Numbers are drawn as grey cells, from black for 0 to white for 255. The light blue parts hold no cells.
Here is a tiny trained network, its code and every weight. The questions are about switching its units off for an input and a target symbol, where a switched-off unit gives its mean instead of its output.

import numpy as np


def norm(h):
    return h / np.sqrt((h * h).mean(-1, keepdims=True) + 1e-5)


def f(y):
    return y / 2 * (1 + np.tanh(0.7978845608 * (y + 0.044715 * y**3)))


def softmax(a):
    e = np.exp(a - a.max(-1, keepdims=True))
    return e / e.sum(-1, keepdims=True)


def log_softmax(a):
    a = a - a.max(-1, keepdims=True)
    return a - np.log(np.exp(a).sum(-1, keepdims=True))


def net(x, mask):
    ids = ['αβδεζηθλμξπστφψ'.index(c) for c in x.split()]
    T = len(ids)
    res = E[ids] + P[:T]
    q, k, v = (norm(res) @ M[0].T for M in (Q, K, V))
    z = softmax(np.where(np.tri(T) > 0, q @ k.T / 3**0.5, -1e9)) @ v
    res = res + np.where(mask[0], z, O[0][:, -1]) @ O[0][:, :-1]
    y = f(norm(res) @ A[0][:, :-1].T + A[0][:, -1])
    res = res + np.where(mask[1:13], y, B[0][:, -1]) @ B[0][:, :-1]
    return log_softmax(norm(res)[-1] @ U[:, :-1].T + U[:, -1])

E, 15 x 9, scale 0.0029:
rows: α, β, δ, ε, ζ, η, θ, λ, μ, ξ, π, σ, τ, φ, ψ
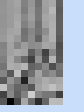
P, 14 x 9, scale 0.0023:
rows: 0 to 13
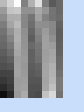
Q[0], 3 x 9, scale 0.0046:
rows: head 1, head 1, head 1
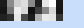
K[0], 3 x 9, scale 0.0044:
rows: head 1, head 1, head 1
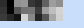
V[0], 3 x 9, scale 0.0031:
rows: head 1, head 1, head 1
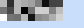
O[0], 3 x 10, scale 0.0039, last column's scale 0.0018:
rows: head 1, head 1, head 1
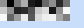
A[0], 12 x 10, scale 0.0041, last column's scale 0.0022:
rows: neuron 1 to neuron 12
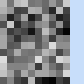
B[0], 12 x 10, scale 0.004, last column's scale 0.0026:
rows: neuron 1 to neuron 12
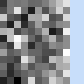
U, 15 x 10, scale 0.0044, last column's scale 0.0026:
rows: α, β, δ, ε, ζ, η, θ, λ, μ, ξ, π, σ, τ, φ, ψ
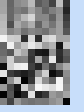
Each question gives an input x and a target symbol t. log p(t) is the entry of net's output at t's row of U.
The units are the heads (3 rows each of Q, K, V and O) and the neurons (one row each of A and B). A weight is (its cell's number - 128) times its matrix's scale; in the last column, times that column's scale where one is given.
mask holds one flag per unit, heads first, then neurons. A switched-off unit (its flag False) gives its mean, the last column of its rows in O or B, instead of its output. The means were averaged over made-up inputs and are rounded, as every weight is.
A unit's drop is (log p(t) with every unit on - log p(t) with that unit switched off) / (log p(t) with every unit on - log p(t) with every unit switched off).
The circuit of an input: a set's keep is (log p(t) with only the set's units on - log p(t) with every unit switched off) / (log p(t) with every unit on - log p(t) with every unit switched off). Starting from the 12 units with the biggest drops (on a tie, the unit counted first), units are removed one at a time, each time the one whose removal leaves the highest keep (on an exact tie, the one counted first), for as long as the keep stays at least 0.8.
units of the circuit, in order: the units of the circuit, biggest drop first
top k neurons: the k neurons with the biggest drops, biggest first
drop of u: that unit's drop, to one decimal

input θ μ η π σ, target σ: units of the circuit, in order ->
[neuron 2; head 1]
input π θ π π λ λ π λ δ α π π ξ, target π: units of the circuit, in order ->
[neuron 3]
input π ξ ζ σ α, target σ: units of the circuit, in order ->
[head 1; neuron 2]
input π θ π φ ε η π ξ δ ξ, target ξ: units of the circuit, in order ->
[head 1; neuron 11]
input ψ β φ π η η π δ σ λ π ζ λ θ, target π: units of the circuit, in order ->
[neuron 3; neuron 8]
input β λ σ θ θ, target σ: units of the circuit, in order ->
[head 1; neuron 2]
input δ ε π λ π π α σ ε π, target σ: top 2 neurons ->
[neuron 2; neuron 6]
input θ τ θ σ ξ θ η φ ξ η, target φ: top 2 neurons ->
[neuron 12; neuron 6]
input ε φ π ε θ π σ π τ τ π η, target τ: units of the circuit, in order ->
[head 1; neuron 9]
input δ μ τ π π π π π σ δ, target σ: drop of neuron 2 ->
0.2
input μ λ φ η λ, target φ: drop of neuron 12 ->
0.5
